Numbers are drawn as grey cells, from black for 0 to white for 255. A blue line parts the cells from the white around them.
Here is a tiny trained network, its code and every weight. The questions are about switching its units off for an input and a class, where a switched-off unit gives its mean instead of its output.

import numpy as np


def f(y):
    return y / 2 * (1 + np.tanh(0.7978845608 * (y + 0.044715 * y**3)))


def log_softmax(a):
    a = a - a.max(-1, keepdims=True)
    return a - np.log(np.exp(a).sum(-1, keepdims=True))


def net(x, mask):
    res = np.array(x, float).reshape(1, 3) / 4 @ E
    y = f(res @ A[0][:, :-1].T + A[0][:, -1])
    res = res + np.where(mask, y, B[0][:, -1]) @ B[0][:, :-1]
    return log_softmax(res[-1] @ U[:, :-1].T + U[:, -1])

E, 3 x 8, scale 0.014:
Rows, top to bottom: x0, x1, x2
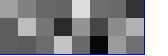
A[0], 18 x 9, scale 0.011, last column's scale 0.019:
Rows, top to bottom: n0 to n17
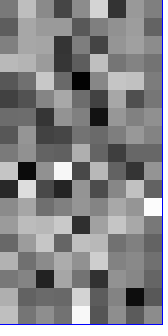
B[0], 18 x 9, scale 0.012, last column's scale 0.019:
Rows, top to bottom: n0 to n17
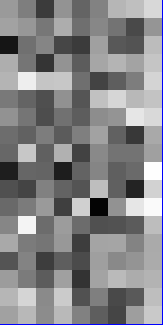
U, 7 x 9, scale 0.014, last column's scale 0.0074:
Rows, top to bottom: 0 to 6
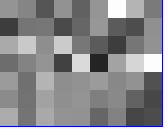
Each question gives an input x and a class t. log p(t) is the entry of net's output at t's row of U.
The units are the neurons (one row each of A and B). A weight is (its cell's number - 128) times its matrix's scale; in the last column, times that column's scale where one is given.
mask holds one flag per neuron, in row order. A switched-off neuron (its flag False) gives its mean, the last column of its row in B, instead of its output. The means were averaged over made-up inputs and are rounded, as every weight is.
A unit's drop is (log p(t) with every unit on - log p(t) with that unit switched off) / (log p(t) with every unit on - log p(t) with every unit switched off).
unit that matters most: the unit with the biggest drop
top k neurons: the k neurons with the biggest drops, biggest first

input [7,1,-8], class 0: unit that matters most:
n0
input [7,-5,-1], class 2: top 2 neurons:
(n16; n17)
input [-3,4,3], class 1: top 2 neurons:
(n10; n2)
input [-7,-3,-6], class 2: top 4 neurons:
(n4; n12; n5; n6)
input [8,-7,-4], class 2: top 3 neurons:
(n16; n17; n10)
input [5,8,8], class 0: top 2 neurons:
(n6; n15)
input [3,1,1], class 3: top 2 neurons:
(n4; n12)
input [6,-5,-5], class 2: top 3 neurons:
(n16; n17; n5)
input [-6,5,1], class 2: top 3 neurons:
(n4; n9; n12)
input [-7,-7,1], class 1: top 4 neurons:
(n9; n17; n16; n14)
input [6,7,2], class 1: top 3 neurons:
(n10; n2; n4)
